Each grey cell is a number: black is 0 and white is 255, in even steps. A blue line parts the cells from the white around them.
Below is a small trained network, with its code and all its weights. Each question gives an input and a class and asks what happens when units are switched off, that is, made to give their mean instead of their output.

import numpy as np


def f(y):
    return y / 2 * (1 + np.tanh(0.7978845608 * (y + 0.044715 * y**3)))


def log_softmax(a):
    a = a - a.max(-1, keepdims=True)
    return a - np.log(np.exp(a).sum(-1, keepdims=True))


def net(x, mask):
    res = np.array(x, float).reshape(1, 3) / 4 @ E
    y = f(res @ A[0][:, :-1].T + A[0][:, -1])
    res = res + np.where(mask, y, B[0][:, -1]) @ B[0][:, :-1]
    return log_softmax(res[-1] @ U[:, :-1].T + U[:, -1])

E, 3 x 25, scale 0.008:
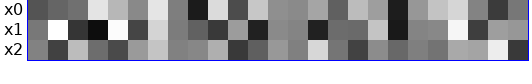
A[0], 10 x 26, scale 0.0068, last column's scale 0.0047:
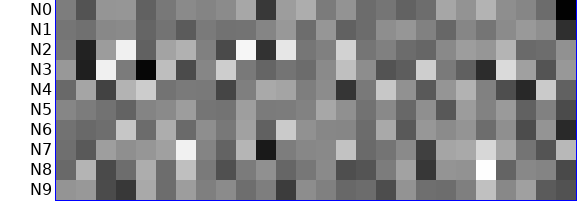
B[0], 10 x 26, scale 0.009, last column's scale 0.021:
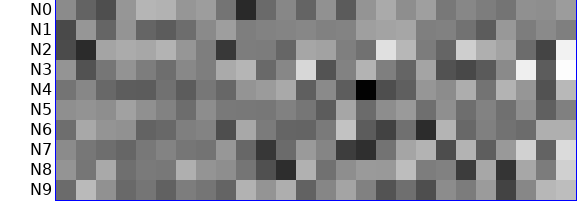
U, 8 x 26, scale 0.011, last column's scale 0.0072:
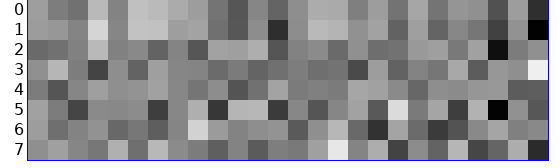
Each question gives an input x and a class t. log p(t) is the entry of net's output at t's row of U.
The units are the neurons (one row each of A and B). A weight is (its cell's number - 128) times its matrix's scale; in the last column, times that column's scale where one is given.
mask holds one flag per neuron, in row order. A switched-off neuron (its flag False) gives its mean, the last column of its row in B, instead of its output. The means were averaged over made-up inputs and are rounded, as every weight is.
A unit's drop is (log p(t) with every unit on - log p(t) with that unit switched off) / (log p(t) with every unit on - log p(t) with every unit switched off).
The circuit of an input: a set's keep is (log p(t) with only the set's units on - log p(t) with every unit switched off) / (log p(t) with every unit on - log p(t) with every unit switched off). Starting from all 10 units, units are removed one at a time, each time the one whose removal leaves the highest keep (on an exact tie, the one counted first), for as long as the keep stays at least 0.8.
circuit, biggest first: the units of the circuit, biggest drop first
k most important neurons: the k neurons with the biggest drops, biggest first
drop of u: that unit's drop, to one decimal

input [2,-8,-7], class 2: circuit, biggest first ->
(N6)
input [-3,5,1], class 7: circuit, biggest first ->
(N7, N4)
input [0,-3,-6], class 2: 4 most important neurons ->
(N3, N7, N6, N0)
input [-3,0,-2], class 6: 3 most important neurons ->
(N2, N4, N0)
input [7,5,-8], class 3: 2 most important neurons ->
(N4, N8)
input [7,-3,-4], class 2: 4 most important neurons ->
(N3, N8, N6, N4)
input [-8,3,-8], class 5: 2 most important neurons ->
(N8, N3)
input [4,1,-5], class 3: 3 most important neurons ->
(N2, N8, N3)
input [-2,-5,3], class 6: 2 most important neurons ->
(N3, N7)
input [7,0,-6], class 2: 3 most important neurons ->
(N3, N4, N6)
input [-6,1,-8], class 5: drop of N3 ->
0.1
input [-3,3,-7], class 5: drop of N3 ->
0.3
